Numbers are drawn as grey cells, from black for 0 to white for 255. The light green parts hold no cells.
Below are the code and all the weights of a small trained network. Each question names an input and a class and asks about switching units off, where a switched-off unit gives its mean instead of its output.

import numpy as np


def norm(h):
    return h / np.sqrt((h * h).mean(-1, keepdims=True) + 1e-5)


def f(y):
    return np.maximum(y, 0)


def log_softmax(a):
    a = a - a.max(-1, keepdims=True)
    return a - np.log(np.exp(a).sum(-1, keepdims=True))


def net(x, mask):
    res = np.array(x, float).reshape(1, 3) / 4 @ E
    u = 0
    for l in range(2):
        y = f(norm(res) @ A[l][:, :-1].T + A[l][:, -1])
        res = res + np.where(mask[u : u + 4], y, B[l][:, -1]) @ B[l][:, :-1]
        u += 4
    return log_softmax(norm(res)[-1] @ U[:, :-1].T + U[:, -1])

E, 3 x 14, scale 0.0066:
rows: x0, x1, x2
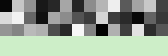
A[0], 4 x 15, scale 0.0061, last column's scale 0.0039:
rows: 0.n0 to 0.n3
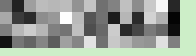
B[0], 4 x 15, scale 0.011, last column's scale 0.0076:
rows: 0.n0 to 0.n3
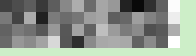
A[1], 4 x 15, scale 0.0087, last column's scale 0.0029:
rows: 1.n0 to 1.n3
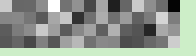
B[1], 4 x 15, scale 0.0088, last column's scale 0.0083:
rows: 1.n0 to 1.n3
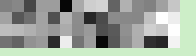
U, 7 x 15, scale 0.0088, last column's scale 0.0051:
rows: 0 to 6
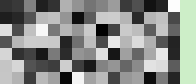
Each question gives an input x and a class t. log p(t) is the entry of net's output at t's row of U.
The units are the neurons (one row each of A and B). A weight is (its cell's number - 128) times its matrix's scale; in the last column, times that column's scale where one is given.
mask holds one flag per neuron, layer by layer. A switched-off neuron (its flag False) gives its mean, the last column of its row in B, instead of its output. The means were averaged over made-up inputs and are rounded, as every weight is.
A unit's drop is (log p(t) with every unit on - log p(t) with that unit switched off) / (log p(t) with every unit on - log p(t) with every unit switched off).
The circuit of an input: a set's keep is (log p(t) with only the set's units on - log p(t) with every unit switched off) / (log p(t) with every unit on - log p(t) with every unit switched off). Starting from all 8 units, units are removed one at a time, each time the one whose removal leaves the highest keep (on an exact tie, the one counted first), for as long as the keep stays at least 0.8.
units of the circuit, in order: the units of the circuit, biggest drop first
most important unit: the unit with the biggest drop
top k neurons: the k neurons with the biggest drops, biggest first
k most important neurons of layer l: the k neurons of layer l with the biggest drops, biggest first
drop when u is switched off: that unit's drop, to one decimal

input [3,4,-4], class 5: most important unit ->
0.n0
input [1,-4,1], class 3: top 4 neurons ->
(0.n3 1.n2 1.n1 0.n1)
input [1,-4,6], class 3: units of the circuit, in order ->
(0.n0 1.n3)
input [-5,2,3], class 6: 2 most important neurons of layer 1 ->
(1.n0 1.n1)
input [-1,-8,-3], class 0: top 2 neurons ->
(0.n0 1.n3)
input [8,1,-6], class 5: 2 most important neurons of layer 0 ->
(0.n0 0.n2)
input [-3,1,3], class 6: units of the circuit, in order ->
(0.n0 1.n0)
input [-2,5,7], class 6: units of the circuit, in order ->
(0.n0 1.n0)
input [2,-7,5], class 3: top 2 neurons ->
(0.n3 1.n1)
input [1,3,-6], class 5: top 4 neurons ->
(1.n1 0.n0 0.n3 0.n2)
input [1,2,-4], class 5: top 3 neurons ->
(0.n0 1.n1 0.n3)
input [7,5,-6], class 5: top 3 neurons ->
(0.n0 0.n3 1.n1)
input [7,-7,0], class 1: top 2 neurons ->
(0.n3 1.n3)
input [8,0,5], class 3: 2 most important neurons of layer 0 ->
(0.n0 0.n1)
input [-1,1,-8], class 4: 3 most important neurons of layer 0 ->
(0.n1 0.n0 0.n3)
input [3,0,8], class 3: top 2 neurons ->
(0.n0 0.n1)
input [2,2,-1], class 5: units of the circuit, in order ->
(0.n0)
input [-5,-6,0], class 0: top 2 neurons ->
(0.n0 1.n1)
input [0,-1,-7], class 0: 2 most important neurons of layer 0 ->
(0.n0 0.n1)
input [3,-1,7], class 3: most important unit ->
0.n0
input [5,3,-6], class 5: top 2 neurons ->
(0.n0 0.n3)
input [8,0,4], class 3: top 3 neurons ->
(0.n0 0.n1 1.n3)
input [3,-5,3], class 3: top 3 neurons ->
(0.n3 1.n2 1.n1)
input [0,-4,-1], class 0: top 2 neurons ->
(0.n0 1.n3)
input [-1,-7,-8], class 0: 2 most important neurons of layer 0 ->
(0.n0 0.n1)
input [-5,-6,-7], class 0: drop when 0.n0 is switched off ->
0.9
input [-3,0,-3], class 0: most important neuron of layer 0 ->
(0.n0)
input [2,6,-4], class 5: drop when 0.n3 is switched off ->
0.1
